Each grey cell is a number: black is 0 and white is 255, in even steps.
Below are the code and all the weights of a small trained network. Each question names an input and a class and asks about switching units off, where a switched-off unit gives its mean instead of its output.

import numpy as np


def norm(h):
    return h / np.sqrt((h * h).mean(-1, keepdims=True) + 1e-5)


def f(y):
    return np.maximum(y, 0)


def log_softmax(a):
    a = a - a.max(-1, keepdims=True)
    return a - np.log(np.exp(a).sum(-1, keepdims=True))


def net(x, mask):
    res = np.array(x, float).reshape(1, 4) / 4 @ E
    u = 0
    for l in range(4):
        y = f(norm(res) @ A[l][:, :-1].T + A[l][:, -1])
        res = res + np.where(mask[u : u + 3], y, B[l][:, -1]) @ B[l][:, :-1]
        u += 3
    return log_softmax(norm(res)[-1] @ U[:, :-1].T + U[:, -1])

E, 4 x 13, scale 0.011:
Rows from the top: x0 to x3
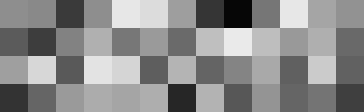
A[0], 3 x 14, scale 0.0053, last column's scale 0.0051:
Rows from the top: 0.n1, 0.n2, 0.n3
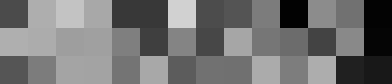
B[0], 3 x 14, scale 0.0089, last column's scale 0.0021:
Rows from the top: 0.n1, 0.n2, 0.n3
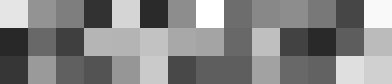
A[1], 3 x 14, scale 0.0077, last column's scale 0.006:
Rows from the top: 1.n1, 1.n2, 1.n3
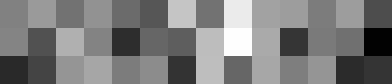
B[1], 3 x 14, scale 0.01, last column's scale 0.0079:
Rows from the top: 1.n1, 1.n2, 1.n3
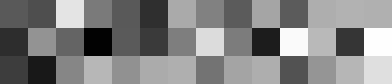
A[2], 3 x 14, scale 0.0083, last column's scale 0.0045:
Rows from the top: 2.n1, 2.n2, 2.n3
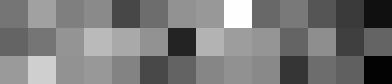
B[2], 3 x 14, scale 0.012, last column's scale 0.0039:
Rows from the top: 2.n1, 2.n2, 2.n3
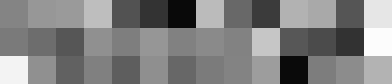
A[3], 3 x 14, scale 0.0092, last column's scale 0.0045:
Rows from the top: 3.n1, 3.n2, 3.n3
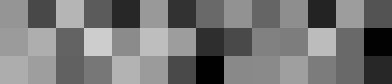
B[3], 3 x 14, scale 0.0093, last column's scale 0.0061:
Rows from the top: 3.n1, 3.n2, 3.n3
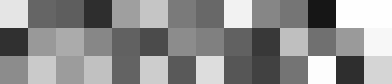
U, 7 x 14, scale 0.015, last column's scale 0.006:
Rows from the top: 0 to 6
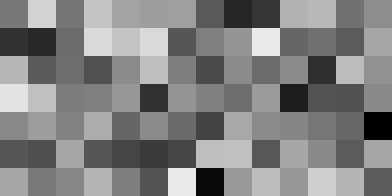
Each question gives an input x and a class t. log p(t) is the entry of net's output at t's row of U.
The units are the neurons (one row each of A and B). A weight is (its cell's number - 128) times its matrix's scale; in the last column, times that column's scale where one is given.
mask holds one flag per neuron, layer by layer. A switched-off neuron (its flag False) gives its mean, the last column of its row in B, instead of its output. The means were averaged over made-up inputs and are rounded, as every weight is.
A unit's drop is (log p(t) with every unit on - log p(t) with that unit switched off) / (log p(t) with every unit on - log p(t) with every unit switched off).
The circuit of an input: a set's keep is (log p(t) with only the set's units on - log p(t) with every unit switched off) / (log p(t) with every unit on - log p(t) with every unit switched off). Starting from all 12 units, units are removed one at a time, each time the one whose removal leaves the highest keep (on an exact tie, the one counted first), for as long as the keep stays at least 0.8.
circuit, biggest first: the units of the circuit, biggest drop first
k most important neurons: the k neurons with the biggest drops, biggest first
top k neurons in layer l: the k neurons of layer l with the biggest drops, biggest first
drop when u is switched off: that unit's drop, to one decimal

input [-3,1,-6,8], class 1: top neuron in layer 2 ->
2.n2
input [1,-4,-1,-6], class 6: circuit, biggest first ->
3.n1, 1.n2
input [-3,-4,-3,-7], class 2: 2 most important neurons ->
1.n2, 3.n1
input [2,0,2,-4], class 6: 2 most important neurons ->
1.n1, 3.n3
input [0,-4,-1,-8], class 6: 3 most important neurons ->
3.n1, 1.n2, 1.n1
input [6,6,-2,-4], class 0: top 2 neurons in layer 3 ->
3.n1, 3.n3
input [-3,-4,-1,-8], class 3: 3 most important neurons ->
1.n2, 1.n3, 0.n1
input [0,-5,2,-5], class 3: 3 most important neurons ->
1.n3, 0.n1, 1.n2
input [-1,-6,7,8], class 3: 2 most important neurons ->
2.n3, 0.n1
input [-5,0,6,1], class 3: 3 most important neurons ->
0.n1, 2.n3, 3.n2
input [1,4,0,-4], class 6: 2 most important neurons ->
1.n1, 1.n2
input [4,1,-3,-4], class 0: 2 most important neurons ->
3.n3, 1.n1
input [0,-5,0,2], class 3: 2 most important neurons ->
1.n2, 0.n1
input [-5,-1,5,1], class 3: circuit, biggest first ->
2.n3
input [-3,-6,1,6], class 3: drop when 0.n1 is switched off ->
0.3
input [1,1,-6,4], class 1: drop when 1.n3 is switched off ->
0.4
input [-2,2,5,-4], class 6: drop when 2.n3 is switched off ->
-0.1
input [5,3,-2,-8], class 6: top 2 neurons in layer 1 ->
1.n1, 1.n2
